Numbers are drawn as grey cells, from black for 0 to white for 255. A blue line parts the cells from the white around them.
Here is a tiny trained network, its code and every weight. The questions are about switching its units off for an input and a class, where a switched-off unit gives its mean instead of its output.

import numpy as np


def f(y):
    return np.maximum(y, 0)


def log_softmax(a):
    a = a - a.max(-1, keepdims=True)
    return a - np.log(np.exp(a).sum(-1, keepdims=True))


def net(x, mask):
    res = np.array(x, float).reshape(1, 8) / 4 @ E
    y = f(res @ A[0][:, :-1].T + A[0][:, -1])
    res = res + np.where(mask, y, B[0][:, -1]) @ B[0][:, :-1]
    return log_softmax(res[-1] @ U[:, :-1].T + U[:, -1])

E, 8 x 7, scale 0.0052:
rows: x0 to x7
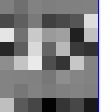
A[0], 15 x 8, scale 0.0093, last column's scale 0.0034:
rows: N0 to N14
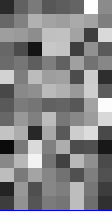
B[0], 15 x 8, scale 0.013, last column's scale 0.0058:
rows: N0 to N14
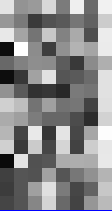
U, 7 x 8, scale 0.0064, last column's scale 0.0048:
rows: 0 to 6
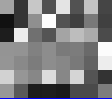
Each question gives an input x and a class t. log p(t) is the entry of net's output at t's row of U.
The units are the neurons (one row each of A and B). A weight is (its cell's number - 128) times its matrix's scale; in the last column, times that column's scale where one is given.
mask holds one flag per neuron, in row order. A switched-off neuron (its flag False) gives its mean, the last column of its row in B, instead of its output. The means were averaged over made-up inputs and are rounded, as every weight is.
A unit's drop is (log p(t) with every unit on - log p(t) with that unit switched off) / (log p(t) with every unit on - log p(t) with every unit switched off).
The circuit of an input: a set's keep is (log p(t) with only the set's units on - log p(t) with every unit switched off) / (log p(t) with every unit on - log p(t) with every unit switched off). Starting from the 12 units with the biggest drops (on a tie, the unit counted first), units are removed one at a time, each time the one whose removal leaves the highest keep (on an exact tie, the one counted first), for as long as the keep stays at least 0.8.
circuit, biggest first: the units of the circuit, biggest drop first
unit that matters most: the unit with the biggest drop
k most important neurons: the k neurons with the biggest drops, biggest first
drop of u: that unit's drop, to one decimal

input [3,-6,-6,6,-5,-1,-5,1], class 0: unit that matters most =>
N10
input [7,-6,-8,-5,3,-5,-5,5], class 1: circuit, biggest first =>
N14, N13
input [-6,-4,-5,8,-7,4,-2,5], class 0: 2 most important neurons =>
N10, N11
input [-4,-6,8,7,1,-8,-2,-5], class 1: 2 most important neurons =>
N5, N9
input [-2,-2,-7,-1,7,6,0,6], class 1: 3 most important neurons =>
N14, N3, N13
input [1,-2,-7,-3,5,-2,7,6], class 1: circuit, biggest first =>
N14, N13, N4
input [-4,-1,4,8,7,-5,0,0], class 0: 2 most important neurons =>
N10, N3
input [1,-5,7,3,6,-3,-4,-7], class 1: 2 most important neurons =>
N5, N3
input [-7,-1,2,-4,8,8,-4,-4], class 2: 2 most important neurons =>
N11, N10
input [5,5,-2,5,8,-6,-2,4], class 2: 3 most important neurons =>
N11, N9, N2
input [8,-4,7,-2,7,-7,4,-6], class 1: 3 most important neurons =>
N5, N3, N12
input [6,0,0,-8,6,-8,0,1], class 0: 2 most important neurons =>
N9, N3
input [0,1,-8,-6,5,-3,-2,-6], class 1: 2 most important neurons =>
N13, N14
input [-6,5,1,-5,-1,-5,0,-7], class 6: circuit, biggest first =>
N6
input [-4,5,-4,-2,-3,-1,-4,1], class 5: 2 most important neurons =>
N0, N5
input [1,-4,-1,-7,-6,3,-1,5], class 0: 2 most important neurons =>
N9, N11
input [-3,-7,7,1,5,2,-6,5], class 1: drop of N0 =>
0.2
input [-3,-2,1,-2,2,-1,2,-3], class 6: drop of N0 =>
0.5
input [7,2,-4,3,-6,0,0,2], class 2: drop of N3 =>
1.0
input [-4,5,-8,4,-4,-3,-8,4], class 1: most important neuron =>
N13
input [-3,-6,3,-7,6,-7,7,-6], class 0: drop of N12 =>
0.0
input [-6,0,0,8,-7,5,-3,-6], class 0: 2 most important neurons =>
N10, N11
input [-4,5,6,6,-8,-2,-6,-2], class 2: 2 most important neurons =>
N3, N9
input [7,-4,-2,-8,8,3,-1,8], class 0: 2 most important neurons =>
N9, N3
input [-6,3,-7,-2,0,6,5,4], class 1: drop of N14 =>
0.2
